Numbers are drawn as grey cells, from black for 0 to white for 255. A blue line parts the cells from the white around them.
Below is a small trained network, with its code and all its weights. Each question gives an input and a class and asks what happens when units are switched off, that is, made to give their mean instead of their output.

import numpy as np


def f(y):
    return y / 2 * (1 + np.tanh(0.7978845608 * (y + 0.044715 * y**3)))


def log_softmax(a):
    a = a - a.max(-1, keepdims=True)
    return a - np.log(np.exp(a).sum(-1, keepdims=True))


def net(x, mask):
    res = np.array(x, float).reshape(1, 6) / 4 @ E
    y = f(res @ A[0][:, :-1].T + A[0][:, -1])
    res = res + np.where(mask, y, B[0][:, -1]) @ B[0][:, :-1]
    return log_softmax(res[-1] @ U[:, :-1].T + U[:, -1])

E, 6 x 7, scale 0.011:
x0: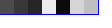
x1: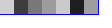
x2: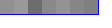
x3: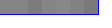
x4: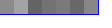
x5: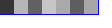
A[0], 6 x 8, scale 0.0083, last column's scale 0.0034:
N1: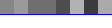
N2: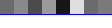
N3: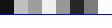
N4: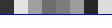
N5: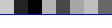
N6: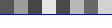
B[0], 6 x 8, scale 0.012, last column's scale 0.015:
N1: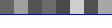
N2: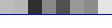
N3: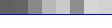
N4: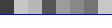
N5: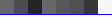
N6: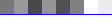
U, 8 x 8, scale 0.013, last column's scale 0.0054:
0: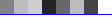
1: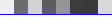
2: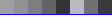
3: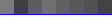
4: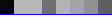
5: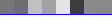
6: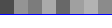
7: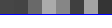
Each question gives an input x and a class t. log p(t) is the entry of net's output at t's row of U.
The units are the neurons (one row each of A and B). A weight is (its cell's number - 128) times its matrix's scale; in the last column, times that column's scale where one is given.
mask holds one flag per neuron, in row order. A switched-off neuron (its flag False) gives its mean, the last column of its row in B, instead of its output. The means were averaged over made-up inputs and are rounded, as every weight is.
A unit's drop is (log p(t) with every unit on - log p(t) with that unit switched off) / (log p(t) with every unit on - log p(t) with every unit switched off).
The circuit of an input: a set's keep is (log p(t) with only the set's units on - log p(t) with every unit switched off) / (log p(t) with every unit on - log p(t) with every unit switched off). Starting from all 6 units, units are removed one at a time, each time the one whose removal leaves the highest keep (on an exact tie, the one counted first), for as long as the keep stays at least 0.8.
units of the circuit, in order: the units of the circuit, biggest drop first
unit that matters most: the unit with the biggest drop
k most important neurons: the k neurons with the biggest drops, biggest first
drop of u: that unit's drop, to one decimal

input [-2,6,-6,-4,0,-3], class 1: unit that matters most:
N3
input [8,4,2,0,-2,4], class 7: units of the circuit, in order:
[N5; N6]
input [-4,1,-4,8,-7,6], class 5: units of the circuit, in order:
[N1; N6]
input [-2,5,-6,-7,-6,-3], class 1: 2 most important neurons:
[N3; N6]
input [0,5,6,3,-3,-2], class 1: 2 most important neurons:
[N6; N3]
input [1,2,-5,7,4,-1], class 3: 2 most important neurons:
[N3; N6]
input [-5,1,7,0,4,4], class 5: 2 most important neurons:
[N1; N6]
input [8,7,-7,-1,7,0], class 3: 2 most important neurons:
[N5; N3]
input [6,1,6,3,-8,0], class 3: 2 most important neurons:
[N5; N3]
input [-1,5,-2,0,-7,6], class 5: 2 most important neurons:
[N5; N6]
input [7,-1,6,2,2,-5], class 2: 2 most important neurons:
[N2; N6]
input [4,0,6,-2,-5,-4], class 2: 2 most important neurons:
[N2; N3]
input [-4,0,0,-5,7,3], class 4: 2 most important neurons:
[N4; N5]
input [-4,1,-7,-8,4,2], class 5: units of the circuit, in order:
[N1; N6; N2]
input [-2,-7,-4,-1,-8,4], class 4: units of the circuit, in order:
[N4]
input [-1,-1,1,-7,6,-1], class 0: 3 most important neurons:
[N3; N6; N5]
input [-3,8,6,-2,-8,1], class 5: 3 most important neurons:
[N5; N2; N1]
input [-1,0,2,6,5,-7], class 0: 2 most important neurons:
[N5; N6]
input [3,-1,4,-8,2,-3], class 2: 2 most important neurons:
[N3; N2]
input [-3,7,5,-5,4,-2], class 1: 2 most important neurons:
[N3; N6]
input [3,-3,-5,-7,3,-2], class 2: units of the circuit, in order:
[N3]
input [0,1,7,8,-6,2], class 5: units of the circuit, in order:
[N2; N6; N1]
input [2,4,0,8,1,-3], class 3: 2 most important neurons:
[N3; N6]
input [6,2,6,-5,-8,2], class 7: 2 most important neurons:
[N5; N6]
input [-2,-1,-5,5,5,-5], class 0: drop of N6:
0.1
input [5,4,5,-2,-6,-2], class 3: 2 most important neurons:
[N5; N3]
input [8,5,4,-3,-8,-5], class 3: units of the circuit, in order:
[N5]
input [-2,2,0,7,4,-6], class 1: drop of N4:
0.1
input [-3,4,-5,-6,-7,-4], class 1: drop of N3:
0.2
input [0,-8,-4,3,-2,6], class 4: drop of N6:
-0.1
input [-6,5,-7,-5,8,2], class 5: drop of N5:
0.2
